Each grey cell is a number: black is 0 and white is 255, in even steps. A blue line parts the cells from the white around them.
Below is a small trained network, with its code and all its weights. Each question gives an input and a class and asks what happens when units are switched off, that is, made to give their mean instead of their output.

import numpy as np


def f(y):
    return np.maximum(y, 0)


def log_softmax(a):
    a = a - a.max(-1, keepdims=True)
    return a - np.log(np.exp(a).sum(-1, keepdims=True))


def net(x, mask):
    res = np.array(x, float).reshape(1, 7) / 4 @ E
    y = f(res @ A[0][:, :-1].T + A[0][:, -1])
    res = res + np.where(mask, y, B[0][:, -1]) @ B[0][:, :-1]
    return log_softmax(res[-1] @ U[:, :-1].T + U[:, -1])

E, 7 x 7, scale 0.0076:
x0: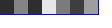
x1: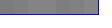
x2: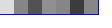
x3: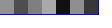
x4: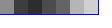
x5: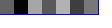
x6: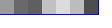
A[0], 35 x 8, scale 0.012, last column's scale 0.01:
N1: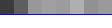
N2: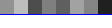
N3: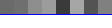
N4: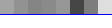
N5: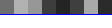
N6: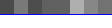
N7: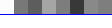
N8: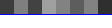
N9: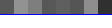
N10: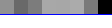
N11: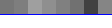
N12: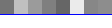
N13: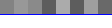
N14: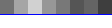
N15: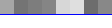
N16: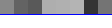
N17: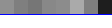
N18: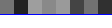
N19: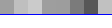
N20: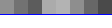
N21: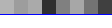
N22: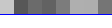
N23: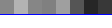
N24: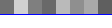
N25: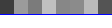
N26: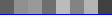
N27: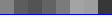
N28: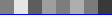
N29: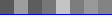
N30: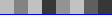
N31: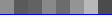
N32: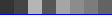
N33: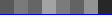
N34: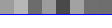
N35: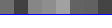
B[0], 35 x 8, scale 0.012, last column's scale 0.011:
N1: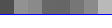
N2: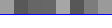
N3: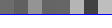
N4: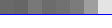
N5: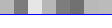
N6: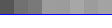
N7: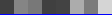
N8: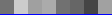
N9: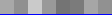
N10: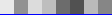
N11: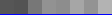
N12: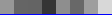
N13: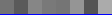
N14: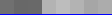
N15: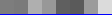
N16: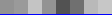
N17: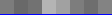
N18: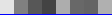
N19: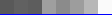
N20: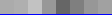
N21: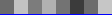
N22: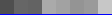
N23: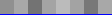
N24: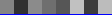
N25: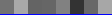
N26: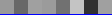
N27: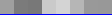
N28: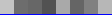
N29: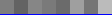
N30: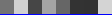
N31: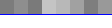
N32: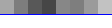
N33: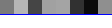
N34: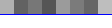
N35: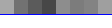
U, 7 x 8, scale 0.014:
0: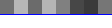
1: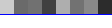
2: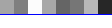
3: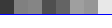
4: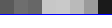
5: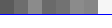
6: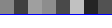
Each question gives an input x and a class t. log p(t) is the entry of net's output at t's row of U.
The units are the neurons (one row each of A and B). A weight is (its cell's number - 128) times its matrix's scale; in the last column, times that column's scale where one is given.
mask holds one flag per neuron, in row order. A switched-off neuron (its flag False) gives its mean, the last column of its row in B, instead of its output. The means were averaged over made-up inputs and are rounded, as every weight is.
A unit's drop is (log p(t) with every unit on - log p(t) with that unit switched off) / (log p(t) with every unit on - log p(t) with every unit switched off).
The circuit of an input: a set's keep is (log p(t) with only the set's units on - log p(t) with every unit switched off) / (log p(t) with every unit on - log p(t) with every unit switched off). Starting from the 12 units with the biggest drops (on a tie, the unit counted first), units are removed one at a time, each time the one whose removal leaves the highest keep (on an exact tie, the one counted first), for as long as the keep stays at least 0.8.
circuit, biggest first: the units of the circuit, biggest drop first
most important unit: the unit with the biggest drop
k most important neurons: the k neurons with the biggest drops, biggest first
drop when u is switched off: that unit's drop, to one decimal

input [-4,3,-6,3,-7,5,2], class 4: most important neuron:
(N14)
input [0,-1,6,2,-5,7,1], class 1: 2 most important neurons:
(N18 N35)
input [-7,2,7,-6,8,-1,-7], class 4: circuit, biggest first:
(N22 N27)
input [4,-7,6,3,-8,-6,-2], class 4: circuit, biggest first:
(N14 N19)
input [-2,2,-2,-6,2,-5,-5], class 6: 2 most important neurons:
(N24 N26)
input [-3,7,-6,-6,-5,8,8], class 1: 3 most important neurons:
(N32 N18 N35)
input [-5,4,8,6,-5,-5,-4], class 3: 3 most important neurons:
(N7 N19 N24)
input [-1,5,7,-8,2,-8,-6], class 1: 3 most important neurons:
(N28 N2 N3)
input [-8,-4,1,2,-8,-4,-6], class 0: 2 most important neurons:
(N30 N21)
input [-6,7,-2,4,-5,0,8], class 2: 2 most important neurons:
(N16 N15)
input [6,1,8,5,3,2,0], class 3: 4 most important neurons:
(N7 N30 N21 N4)
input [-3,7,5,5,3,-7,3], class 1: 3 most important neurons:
(N34 N28 N2)
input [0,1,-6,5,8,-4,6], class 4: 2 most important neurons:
(N27 N6)
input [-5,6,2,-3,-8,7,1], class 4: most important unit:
N19
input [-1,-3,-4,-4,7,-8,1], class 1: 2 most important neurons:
(N12 N28)
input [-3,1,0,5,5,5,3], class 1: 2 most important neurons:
(N18 N19)
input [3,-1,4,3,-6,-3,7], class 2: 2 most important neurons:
(N16 N20)
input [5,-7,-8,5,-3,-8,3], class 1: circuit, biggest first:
(N28 N12)
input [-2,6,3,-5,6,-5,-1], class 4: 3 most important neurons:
(N22 N27 N31)
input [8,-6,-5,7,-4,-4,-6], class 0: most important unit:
N25
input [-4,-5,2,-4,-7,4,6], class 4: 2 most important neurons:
(N19 N23)
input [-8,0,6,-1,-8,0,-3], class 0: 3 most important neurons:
(N30 N21 N22)
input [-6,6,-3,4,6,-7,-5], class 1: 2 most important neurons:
(N12 N34)
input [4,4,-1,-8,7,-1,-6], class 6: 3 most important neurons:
(N24 N26 N19)
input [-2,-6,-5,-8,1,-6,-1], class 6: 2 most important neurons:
(N24 N26)
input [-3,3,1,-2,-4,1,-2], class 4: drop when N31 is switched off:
-0.1
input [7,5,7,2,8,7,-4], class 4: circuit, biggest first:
(N31)
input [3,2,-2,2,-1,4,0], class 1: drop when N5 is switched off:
-0.1
